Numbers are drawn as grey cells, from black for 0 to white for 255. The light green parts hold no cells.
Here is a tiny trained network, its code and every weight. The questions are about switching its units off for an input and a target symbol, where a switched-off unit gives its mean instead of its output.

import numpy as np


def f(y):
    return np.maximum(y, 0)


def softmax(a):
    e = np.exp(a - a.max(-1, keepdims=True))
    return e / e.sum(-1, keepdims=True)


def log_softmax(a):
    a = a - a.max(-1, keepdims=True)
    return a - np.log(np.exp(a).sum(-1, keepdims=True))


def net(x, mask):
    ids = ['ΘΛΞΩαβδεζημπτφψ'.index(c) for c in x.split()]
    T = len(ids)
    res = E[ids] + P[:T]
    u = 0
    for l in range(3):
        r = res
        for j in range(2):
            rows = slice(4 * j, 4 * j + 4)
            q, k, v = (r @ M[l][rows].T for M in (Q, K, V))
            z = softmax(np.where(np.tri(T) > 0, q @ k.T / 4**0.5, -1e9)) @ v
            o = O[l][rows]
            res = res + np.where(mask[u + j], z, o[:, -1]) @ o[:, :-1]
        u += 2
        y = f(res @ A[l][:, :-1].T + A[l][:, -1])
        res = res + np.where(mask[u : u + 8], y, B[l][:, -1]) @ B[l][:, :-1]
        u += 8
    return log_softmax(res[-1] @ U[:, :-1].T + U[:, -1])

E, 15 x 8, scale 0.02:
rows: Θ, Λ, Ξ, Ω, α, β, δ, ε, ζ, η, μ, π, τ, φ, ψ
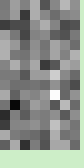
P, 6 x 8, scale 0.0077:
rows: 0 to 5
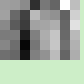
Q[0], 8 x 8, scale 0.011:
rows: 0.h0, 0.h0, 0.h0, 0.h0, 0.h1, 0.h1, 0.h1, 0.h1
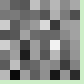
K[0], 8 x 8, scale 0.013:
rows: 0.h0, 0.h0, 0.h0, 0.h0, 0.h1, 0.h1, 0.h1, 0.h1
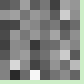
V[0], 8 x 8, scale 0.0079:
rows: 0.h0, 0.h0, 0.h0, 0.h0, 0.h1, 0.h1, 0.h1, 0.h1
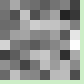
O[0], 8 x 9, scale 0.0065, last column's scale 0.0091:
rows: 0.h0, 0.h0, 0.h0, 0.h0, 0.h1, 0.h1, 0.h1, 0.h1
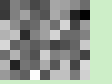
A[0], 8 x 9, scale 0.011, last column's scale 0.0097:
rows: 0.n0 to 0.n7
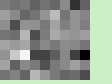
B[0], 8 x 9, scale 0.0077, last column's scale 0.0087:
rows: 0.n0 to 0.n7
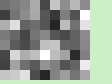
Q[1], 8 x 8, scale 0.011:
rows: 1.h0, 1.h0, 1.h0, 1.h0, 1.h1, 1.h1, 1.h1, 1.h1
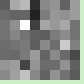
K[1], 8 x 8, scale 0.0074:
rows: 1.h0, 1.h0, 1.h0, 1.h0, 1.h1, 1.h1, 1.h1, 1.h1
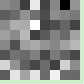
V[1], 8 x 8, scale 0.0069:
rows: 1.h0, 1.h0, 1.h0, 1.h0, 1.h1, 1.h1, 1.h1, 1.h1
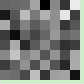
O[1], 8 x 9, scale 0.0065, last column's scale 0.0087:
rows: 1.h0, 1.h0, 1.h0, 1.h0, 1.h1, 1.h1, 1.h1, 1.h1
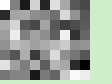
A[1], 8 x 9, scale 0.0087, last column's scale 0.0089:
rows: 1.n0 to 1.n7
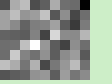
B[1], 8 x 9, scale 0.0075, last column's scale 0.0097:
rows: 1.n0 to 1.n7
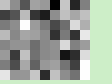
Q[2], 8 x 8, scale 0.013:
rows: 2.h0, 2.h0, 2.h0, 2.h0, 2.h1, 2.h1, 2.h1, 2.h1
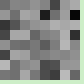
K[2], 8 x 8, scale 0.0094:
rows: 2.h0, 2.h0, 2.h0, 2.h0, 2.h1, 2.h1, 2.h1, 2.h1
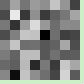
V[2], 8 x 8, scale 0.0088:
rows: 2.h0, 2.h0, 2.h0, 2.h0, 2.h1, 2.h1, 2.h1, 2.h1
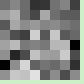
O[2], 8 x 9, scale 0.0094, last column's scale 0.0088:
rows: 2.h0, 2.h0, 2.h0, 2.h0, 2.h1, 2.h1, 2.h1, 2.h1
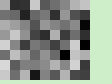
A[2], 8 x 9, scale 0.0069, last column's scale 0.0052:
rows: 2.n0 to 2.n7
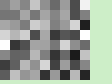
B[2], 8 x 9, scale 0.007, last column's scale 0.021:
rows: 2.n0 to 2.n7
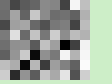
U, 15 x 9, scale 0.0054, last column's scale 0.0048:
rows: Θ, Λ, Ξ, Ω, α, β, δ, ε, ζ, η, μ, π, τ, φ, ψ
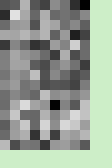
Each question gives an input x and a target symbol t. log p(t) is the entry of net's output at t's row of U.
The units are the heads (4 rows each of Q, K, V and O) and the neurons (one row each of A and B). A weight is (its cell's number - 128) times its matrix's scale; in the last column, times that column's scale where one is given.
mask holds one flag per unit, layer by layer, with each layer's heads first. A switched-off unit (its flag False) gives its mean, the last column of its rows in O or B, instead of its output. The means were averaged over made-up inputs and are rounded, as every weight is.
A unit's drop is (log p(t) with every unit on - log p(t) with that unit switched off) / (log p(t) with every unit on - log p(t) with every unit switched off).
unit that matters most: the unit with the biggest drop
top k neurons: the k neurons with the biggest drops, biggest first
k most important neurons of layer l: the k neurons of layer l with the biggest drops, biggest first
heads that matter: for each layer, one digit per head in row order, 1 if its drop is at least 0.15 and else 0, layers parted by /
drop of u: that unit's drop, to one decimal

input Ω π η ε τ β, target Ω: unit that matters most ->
1.h1
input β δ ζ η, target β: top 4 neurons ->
2.n6, 1.n2, 2.n5, 0.n6
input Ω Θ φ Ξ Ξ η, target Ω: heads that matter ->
11 / 11 / 01
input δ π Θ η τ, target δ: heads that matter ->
11 / 11 / 11
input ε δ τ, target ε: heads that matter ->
00 / 11 / 01
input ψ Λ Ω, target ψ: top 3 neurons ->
2.n7, 1.n6, 2.n4
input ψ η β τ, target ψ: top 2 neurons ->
2.n7, 1.n6
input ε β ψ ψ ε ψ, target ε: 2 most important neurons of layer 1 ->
1.n6, 1.n1
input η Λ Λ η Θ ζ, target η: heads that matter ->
11 / 10 / 11
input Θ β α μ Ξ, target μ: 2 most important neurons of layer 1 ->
1.n7, 1.n1
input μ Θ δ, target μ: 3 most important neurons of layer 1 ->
1.n1, 1.n7, 1.n4
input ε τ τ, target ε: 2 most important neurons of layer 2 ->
2.n5, 2.n6
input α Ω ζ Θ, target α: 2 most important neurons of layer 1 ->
1.n7, 1.n2
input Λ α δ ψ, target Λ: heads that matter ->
11 / 11 / 11
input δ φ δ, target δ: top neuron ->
2.n3
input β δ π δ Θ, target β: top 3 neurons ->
2.n6, 1.n2, 2.n5
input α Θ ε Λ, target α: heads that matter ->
01 / 10 / 11
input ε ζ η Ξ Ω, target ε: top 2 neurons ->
2.n5, 2.n6
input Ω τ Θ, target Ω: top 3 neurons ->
1.n2, 2.n4, 1.n1
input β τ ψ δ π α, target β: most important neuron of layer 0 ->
0.n6
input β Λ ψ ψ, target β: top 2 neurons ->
2.n6, 1.n2
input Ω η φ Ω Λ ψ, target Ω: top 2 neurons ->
1.n2, 2.n4
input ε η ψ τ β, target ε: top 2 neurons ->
2.n5, 2.n6
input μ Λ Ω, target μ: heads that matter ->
11 / 11 / 11
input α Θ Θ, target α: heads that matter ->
01 / 10 / 11
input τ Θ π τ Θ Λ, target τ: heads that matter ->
01 / 10 / 10
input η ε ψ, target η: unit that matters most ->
1.h0
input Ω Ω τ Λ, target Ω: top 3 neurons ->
1.n2, 2.n4, 1.n1
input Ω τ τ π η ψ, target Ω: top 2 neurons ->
1.n2, 1.n1
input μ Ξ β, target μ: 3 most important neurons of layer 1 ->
1.n1, 1.n7, 1.n4
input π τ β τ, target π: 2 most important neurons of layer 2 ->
2.n3, 2.n4
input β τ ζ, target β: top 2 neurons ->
2.n6, 1.n2
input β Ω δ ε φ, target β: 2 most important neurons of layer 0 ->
0.n6, 0.n4
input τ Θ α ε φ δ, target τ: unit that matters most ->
1.h0
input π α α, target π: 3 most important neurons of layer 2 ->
2.n3, 2.n4, 2.n2
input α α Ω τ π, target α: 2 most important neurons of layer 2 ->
2.n5, 2.n0
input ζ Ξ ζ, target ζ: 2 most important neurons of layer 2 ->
2.n4, 2.n7
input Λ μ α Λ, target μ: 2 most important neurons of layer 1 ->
1.n1, 1.n7
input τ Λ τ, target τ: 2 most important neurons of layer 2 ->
2.n4, 2.n6
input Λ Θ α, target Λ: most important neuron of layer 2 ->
2.n3
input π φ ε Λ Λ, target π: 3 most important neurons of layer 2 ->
2.n3, 2.n4, 2.n2
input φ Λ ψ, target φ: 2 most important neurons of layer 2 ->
2.n5, 2.n6
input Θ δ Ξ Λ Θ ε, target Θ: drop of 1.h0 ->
0.9
